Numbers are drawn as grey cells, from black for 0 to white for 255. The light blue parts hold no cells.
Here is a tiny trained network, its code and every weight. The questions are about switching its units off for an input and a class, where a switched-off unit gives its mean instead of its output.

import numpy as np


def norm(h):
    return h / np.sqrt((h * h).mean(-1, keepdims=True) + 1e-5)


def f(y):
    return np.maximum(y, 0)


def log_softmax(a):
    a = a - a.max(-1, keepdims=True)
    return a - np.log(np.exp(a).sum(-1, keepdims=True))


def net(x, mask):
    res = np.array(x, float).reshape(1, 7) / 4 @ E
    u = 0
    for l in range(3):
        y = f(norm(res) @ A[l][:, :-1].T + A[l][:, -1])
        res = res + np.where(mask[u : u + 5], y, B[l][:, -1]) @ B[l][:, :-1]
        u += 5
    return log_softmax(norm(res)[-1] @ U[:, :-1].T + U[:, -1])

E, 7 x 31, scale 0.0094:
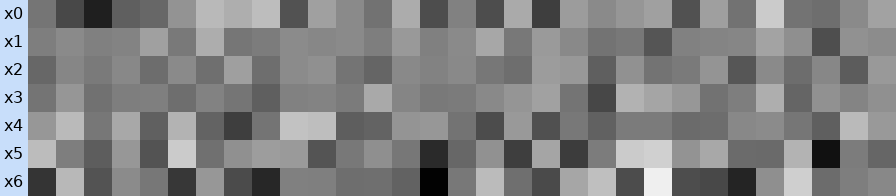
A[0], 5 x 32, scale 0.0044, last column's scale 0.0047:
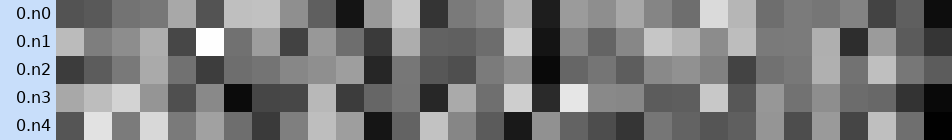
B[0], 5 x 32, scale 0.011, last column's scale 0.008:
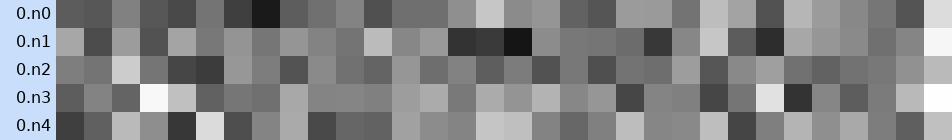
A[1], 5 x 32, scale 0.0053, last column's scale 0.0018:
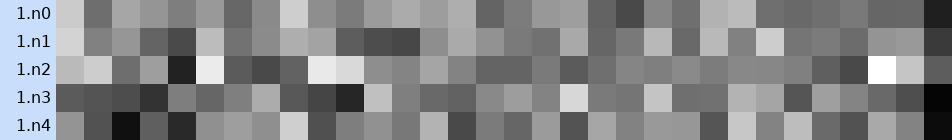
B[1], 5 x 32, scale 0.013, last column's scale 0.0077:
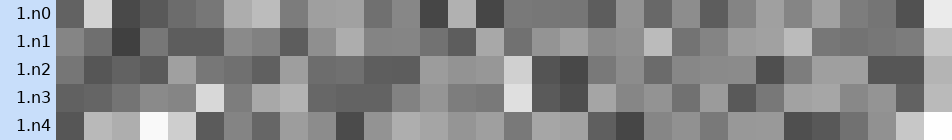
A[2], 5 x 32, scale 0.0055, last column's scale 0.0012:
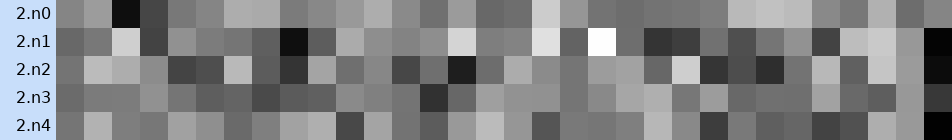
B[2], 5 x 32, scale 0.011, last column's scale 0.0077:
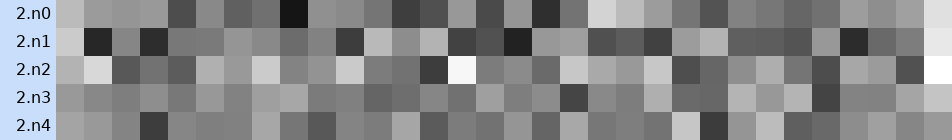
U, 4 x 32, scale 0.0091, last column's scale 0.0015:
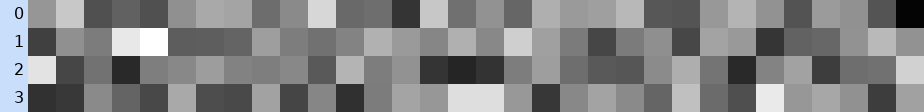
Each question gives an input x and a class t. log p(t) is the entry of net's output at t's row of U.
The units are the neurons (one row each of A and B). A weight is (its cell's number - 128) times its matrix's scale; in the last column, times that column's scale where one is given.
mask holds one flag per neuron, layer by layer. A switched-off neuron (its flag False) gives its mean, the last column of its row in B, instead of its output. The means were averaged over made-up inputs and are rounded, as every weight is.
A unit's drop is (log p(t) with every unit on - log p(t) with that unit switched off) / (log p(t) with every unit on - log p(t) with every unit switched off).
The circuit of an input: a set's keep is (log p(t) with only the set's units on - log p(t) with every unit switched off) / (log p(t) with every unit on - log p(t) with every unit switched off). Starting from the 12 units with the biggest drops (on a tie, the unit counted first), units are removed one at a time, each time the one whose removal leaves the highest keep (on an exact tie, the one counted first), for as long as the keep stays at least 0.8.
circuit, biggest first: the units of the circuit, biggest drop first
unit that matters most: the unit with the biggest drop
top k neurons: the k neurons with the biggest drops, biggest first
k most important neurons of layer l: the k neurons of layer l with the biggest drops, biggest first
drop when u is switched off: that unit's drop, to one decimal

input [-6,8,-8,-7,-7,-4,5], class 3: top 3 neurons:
[0.n0, 1.n4, 1.n0]
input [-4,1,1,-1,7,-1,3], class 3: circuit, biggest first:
[0.n4]
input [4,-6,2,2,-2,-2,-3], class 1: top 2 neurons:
[1.n4, 2.n2]
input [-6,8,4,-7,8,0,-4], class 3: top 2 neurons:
[0.n4, 1.n4]
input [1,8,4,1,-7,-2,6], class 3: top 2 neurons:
[0.n0, 1.n3]
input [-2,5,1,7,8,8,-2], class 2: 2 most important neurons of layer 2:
[2.n3, 2.n2]
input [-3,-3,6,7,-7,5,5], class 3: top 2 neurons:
[0.n0, 2.n1]
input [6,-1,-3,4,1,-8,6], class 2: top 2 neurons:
[2.n1, 1.n0]
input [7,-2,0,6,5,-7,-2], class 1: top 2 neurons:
[1.n4, 0.n1]
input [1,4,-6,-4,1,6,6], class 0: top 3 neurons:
[2.n2, 2.n1, 0.n2]
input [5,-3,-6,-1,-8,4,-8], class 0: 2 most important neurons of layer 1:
[1.n0, 1.n1]
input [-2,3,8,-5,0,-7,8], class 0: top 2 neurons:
[2.n2, 0.n1]
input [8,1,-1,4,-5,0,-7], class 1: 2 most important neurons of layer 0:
[0.n2, 0.n4]
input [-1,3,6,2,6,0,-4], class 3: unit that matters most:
0.n4
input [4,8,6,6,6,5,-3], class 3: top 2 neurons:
[0.n4, 1.n2]
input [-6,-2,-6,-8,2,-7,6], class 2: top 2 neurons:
[2.n1, 1.n4]
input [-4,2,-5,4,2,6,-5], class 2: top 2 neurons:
[0.n1, 2.n2]
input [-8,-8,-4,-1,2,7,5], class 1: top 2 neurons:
[0.n3, 2.n1]
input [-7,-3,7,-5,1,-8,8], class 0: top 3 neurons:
[2.n2, 1.n4, 0.n1]
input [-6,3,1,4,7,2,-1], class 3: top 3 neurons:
[0.n4, 1.n4, 1.n2]
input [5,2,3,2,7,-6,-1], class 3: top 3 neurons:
[1.n2, 0.n1, 0.n4]
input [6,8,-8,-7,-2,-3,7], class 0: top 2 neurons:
[2.n2, 0.n3]
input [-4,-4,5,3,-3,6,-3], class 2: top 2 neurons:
[0.n1, 1.n4]
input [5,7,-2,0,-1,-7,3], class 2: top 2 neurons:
[2.n1, 0.n3]
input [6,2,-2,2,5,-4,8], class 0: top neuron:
[2.n2]
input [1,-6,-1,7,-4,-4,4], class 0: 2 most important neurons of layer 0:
[0.n1, 0.n4]
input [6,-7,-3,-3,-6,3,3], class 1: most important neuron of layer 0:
[0.n4]
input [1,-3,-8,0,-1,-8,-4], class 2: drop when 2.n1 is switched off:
0.6
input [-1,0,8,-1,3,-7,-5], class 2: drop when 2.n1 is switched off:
1.1
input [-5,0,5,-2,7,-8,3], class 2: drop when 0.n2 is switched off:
0.0
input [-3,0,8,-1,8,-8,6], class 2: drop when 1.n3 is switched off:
0.1
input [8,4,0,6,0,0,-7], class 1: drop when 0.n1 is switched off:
-0.1
